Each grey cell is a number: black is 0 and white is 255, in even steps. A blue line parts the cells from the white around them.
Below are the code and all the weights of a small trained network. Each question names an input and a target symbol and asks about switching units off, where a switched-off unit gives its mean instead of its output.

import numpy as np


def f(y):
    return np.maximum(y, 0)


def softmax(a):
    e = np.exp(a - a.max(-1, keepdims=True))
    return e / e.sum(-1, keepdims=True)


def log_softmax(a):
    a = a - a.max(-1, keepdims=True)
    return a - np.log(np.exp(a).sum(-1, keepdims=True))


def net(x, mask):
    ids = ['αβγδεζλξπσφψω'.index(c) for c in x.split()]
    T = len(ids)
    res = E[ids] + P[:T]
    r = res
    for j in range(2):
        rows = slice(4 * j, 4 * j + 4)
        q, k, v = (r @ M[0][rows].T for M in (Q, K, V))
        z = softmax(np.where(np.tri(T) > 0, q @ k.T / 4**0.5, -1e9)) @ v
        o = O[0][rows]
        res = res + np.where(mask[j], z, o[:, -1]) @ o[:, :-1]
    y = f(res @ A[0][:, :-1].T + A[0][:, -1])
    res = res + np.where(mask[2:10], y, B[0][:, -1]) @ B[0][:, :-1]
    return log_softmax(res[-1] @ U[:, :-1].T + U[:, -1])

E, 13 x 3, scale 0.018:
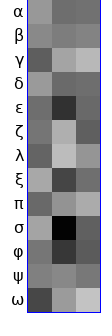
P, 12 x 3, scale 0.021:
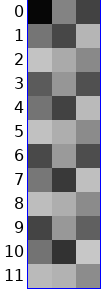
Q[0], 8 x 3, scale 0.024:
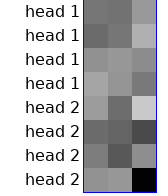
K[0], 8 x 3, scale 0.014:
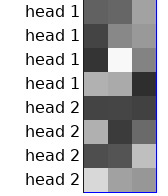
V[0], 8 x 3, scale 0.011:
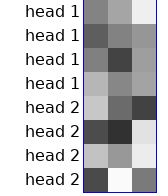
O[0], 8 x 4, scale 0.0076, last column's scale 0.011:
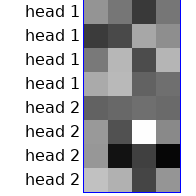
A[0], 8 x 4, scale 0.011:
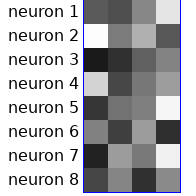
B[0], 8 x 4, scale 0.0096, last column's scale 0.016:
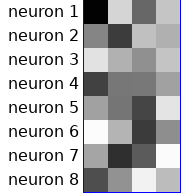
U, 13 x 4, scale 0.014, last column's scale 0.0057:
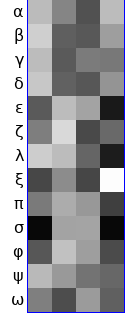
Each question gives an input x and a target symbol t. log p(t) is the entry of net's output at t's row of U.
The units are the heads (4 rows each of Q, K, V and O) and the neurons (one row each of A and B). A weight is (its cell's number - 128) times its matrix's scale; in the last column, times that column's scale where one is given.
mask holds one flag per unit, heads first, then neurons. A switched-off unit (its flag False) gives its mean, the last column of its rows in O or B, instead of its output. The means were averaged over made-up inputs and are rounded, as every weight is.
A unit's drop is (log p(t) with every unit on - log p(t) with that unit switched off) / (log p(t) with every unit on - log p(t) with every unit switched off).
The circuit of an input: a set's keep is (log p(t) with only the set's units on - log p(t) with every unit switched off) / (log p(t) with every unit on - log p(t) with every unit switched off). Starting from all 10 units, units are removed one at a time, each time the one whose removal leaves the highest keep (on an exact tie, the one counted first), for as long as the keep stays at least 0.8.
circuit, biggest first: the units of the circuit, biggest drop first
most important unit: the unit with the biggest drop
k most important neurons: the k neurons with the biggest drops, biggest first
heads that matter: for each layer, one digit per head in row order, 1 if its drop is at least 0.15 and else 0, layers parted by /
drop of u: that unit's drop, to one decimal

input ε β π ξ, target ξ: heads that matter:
01
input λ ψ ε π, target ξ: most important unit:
neuron 1
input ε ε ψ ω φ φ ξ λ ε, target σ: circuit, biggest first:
[head 2; neuron 7; neuron 3]
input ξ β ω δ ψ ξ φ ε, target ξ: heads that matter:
10
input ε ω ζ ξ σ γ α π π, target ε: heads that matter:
01
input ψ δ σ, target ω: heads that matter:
11
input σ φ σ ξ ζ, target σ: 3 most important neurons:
[neuron 3; neuron 6; neuron 1]
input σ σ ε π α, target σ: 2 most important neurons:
[neuron 3; neuron 6]
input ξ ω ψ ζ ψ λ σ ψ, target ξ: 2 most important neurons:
[neuron 3; neuron 8]
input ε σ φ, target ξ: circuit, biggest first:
[head 2; neuron 1]
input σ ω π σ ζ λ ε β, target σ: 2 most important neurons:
[neuron 3; neuron 1]
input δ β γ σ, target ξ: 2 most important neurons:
[neuron 4; neuron 1]
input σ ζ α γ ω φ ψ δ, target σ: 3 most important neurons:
[neuron 3; neuron 1; neuron 6]
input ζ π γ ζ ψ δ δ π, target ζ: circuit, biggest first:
[head 2]
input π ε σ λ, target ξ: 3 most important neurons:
[neuron 1; neuron 7; neuron 5]
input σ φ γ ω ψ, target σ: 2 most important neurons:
[neuron 3; neuron 1]
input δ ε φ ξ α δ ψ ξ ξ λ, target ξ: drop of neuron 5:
0.2
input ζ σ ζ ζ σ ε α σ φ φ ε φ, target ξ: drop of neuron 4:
0.1
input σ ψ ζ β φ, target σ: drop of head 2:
1.0
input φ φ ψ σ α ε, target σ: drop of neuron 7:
0.3
